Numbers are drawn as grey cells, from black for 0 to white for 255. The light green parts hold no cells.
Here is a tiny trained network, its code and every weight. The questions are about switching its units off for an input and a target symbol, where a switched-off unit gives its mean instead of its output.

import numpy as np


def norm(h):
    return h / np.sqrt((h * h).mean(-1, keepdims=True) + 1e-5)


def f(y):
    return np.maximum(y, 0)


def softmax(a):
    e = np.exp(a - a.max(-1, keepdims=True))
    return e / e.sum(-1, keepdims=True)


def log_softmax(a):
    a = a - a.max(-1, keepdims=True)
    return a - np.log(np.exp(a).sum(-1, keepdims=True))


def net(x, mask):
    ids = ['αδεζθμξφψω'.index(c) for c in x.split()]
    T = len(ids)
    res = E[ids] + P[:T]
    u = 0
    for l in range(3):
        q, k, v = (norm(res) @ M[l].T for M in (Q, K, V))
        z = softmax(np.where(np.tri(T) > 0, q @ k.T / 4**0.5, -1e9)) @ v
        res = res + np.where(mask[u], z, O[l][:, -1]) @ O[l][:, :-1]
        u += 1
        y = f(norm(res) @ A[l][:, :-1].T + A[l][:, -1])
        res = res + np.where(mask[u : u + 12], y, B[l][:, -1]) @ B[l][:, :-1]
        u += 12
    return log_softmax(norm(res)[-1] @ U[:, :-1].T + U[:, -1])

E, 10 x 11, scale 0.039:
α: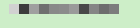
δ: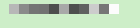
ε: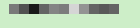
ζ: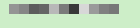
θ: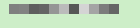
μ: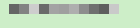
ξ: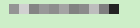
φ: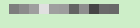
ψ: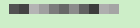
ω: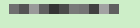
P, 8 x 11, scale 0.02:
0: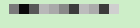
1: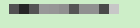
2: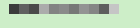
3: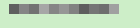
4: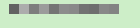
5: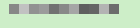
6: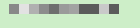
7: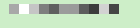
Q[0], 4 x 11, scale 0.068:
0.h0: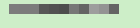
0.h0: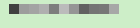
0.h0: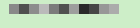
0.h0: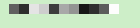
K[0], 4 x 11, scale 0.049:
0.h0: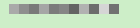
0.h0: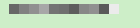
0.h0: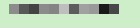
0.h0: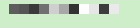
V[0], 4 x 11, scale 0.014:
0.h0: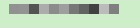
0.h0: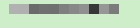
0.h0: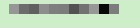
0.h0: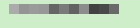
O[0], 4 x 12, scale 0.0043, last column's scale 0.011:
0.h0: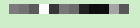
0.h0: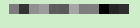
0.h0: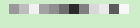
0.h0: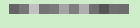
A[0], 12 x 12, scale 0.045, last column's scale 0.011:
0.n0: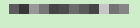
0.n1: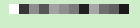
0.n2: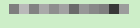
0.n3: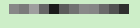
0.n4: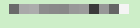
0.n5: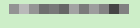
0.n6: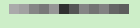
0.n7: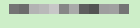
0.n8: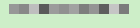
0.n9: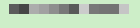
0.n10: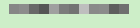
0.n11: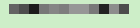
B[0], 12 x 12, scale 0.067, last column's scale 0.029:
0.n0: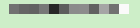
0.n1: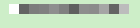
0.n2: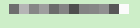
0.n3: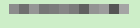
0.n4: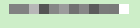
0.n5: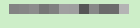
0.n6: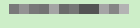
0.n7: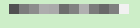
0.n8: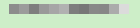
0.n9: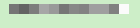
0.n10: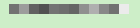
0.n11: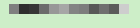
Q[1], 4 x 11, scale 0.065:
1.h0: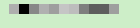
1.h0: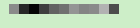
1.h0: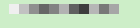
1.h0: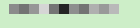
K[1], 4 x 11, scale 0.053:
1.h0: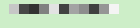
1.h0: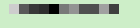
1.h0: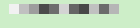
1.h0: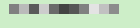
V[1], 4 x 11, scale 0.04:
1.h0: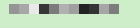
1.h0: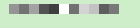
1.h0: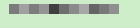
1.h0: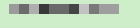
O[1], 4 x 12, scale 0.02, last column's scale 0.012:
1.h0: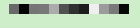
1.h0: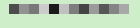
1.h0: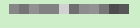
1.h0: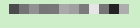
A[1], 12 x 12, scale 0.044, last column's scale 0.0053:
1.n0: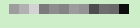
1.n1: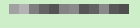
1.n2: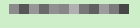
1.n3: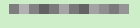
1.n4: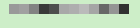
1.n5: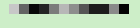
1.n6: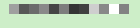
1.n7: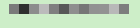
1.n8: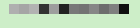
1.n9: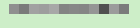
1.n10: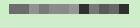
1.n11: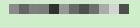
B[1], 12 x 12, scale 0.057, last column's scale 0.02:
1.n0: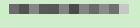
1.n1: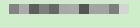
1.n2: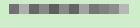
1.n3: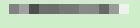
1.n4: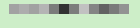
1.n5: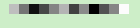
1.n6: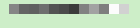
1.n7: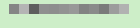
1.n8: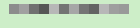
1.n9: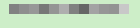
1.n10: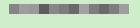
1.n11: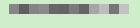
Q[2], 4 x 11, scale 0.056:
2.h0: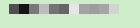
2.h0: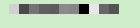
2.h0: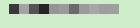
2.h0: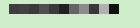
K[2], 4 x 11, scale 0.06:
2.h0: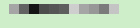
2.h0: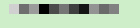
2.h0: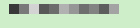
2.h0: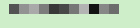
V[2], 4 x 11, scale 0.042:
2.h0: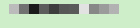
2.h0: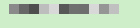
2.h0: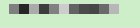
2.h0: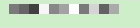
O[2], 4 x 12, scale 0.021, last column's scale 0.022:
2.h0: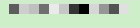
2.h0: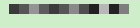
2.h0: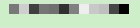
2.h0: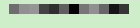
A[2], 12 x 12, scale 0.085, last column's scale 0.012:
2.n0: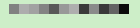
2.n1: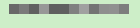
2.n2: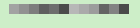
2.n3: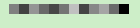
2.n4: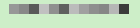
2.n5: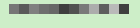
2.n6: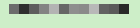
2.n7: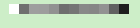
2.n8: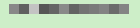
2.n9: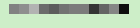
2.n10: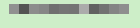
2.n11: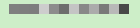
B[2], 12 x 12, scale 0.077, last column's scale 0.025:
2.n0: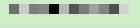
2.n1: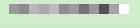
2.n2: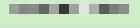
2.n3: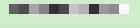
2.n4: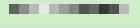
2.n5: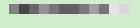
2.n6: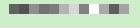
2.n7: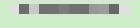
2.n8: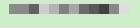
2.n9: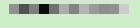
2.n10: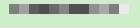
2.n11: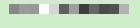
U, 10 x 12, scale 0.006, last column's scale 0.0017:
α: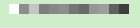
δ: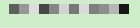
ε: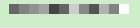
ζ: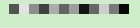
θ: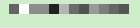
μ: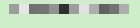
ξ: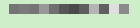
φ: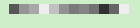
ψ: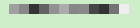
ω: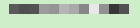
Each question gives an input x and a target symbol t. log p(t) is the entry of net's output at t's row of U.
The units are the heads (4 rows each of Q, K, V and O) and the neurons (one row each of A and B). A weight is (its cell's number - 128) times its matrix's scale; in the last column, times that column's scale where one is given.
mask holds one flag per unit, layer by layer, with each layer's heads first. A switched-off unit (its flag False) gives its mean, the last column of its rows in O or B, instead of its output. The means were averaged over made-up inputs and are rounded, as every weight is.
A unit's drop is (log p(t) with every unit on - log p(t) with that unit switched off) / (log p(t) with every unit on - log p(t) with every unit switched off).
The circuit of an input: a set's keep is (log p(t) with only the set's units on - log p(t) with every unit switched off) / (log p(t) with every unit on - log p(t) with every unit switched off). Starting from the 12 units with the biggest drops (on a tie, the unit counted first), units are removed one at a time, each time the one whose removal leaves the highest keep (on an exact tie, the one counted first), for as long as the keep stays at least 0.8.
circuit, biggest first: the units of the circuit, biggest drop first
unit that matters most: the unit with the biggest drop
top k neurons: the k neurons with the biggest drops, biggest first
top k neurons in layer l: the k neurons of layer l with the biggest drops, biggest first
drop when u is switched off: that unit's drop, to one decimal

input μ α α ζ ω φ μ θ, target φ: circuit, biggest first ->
(2.h0 0.n4 2.n4)
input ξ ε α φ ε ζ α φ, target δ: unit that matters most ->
2.n9
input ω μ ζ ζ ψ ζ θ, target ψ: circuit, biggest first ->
(0.h0 0.n11)
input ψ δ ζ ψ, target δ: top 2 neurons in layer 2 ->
(2.n9 2.n1)
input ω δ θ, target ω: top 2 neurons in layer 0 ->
(0.n0 0.n11)
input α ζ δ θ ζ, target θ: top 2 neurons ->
(2.n0 0.n1)
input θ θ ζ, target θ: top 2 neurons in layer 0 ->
(0.n10 0.n7)
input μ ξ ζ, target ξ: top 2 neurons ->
(0.n7 0.n5)
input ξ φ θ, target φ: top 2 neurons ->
(0.n4 1.n0)
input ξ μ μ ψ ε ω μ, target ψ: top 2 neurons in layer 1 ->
(1.n0 1.n7)
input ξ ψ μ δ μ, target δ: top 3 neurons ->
(0.n7 2.n9 0.n8)
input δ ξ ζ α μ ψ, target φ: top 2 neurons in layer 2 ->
(2.n11 2.n4)
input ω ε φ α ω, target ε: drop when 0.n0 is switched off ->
0.2
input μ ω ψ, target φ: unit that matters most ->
0.n7
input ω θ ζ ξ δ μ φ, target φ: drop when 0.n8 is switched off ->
0.0
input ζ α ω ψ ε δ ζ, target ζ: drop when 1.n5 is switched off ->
0.1
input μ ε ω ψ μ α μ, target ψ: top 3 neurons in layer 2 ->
(2.n8 2.n9 2.n1)
